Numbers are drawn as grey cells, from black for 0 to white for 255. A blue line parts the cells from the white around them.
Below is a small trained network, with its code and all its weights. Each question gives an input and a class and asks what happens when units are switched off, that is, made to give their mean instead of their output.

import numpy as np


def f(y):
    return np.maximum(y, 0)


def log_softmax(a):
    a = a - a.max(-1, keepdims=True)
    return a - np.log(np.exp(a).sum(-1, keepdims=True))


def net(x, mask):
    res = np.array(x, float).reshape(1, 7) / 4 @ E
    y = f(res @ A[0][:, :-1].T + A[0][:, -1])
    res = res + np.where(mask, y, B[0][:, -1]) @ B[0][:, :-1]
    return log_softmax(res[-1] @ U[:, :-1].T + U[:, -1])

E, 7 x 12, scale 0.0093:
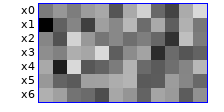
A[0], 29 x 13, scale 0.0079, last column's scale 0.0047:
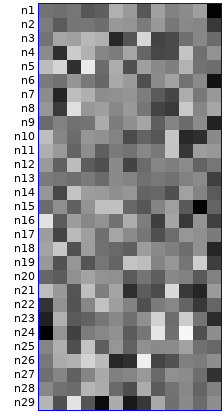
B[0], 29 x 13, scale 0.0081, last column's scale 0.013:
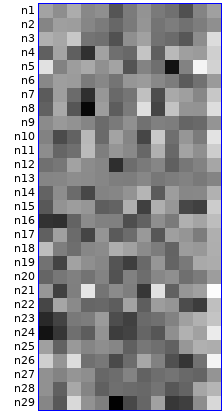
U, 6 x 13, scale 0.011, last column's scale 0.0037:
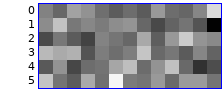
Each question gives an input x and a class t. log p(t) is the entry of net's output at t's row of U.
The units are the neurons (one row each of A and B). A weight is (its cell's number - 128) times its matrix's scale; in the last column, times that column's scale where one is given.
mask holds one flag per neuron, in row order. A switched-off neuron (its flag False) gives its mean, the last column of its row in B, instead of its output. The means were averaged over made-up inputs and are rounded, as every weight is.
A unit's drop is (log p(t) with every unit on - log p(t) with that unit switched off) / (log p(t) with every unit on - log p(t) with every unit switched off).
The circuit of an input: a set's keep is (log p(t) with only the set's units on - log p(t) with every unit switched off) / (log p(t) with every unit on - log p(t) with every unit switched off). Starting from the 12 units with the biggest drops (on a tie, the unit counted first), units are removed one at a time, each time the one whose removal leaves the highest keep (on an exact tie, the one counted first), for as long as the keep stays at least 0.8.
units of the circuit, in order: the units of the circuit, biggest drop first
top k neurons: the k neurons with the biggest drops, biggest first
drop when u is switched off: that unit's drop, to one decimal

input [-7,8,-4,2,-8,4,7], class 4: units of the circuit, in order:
[n22]
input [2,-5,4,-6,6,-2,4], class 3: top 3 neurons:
[n29; n21; n24]
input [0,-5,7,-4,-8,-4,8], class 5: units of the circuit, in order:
[n5; n18]
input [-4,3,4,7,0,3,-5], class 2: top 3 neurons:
[n4; n8; n7]
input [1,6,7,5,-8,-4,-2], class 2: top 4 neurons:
[n24; n23; n29; n5]
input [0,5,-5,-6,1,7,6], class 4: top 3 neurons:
[n29; n5; n26]
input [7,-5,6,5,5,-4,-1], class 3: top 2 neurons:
[n26; n3]
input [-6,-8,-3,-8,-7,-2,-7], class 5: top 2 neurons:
[n5; n18]
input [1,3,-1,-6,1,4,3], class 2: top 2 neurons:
[n21; n26]
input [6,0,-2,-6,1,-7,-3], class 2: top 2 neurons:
[n21; n29]
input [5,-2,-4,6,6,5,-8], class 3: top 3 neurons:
[n26; n3; n24]
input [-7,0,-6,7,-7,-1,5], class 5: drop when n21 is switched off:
0.2
